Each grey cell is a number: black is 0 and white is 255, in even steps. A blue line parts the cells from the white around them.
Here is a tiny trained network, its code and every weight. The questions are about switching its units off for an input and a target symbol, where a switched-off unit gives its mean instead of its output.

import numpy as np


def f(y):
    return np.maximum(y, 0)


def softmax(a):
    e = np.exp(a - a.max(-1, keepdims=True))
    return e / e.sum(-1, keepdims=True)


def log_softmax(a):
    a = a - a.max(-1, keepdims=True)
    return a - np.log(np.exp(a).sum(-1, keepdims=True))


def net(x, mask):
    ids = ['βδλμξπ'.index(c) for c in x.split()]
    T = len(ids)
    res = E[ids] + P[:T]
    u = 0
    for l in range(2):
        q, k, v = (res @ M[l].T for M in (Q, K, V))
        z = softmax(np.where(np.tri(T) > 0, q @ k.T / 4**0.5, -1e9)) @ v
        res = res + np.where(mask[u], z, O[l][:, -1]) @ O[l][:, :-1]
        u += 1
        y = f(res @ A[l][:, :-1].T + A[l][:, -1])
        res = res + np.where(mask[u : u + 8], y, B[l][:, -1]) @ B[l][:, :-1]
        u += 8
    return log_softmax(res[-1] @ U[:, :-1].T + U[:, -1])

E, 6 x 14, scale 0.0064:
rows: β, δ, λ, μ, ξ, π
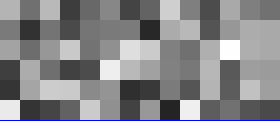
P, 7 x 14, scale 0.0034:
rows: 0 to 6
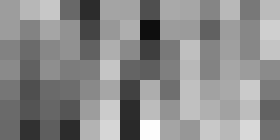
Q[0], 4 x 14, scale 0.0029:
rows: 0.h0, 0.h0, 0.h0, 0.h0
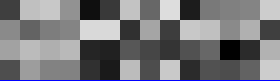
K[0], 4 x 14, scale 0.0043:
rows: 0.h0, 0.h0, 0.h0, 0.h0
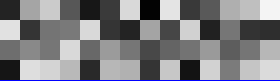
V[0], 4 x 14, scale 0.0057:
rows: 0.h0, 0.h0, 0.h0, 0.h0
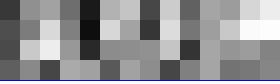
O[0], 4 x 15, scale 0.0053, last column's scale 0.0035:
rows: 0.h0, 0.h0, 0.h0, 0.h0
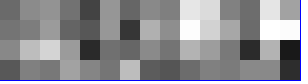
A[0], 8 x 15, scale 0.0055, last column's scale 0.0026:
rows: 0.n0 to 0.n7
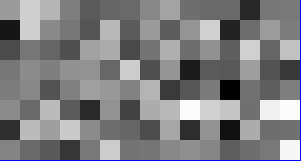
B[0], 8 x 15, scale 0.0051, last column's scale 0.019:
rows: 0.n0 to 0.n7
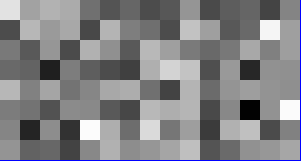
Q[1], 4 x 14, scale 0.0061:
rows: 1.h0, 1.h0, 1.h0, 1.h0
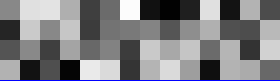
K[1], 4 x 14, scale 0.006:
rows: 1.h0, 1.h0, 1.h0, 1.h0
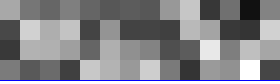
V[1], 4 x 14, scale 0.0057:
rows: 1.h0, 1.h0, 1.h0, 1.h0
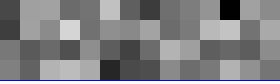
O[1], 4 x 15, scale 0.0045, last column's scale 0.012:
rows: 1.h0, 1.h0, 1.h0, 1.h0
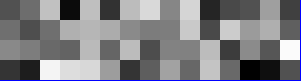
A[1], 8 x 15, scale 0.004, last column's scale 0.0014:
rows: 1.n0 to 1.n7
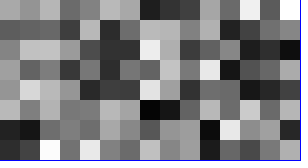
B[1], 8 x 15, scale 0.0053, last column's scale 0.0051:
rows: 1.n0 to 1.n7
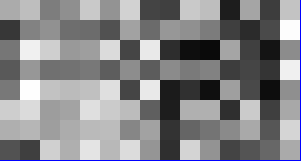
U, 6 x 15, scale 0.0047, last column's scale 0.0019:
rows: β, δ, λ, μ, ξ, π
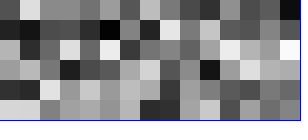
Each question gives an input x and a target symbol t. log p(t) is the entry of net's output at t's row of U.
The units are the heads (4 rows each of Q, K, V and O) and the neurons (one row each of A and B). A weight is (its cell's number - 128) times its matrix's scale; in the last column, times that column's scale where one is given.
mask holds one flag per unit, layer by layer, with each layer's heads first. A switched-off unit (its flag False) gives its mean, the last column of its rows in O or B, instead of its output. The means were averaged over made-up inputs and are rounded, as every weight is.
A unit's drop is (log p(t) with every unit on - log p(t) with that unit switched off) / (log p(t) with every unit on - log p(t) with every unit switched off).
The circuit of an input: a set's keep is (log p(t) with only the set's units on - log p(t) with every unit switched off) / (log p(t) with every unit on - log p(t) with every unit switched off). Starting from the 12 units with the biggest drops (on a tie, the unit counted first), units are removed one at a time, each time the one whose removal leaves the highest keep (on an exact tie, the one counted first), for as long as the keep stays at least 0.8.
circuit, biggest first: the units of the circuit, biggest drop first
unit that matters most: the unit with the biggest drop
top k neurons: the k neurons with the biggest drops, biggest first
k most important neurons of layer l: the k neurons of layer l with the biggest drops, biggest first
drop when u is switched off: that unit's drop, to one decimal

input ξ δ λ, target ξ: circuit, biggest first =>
0.n1; 1.h0; 0.h0; 1.n7
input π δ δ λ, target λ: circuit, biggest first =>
1.h0; 1.n1
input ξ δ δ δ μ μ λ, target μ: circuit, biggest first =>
1.h0; 0.n1; 0.h0
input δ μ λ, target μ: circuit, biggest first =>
0.n1; 1.h0; 0.h0
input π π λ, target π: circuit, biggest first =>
0.n5; 0.h0; 1.n0
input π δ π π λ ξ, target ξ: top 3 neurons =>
0.n6; 0.n2; 1.n7
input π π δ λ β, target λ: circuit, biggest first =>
1.h0
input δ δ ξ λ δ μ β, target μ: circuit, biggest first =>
1.h0; 0.h0
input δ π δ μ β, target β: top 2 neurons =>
0.n5; 0.n1
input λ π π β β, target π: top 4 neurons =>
0.n5; 0.n3; 1.n0; 0.n1
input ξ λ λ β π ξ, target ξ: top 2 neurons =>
0.n3; 1.n7
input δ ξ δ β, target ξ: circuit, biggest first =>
1.h0; 1.n7
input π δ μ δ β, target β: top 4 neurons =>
0.n5; 1.n4; 1.n2; 0.n1
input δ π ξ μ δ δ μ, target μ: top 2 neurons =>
0.n3; 0.n1
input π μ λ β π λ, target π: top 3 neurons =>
0.n5; 0.n3; 1.n0
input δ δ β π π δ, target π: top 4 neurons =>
0.n5; 0.n3; 1.n0; 1.n5
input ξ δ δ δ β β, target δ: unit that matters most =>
0.h0
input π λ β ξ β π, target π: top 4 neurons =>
0.n5; 0.n4; 1.n0; 1.n5
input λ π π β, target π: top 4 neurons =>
0.n5; 0.n3; 1.n0; 1.n5
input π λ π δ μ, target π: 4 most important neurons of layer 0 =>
0.n5; 0.n1; 0.n3; 0.n4
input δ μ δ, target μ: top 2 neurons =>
0.n1; 1.n6
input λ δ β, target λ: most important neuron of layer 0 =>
0.n5
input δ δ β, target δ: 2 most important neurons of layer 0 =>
0.n5; 0.n4
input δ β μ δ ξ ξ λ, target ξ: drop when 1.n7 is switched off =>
0.4
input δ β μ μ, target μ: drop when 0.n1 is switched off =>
0.3
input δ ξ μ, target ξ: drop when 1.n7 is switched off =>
0.3
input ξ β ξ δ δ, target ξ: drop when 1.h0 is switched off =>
1.2
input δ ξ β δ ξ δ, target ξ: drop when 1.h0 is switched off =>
1.1
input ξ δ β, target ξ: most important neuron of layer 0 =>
0.n1
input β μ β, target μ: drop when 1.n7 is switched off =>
0.0
